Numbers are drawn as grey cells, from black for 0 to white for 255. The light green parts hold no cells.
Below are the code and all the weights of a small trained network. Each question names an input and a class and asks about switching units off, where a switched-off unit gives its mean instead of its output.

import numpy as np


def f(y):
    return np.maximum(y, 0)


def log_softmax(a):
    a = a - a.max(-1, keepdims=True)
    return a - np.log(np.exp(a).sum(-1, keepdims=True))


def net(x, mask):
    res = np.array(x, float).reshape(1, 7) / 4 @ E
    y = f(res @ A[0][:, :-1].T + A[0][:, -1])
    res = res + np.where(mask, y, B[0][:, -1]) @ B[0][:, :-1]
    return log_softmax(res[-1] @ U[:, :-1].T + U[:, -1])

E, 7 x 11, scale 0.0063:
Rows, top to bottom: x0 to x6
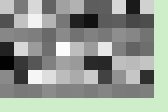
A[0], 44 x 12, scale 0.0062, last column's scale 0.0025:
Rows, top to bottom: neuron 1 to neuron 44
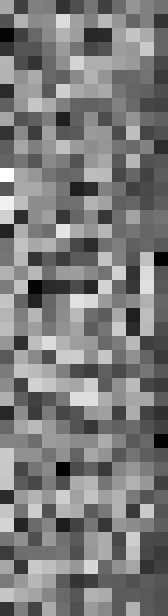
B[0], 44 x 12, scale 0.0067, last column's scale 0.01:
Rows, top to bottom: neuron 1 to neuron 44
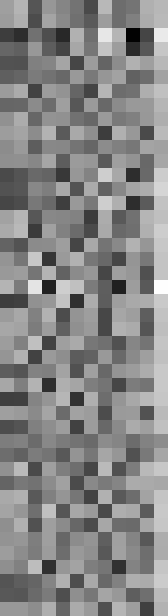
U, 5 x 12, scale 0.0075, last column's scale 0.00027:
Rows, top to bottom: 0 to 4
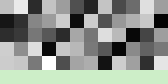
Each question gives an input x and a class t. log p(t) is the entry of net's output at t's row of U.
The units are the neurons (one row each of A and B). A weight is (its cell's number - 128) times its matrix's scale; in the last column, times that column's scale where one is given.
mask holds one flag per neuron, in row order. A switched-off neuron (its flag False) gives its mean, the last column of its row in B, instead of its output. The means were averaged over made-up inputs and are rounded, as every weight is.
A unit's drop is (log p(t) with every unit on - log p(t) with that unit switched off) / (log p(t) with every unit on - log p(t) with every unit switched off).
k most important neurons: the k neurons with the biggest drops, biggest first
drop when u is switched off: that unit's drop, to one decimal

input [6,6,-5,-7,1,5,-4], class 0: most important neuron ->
(neuron 16)
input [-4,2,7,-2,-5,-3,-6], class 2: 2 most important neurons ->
(neuron 13; neuron 15)
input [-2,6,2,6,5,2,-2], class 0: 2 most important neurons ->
(neuron 17; neuron 36)
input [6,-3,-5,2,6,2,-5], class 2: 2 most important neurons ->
(neuron 3; neuron 4)
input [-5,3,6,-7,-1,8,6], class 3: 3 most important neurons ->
(neuron 41; neuron 25; neuron 28)
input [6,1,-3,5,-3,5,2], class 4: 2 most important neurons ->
(neuron 21; neuron 37)
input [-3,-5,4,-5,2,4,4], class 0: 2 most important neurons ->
(neuron 16; neuron 38)
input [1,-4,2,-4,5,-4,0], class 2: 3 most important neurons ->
(neuron 3; neuron 4; neuron 17)
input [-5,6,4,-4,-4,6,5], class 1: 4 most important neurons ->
(neuron 21; neuron 42; neuron 31; neuron 27)
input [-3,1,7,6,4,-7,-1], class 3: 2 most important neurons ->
(neuron 21; neuron 19)
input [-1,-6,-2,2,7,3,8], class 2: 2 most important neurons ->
(neuron 3; neuron 4)
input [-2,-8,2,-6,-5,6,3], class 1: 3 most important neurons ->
(neuron 22; neuron 29; neuron 5)
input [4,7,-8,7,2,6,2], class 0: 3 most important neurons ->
(neuron 36; neuron 7; neuron 17)
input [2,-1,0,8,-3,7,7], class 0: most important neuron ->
(neuron 21)
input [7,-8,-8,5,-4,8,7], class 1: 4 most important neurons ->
(neuron 29; neuron 22; neuron 21; neuron 5)
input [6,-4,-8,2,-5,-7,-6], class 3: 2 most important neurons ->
(neuron 21; neuron 19)
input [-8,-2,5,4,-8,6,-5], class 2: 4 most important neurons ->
(neuron 13; neuron 15; neuron 43; neuron 33)
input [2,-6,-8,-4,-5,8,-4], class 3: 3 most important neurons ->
(neuron 41; neuron 28; neuron 25)
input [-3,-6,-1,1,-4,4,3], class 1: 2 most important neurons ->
(neuron 29; neuron 22)
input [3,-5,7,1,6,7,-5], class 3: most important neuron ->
(neuron 28)
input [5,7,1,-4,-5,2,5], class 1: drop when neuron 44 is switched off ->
0.0
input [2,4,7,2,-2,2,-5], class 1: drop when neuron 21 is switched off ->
0.1
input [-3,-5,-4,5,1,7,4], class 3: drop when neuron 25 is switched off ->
0.2
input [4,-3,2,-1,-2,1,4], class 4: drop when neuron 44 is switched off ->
-0.1
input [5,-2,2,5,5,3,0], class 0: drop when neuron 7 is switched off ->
0.3
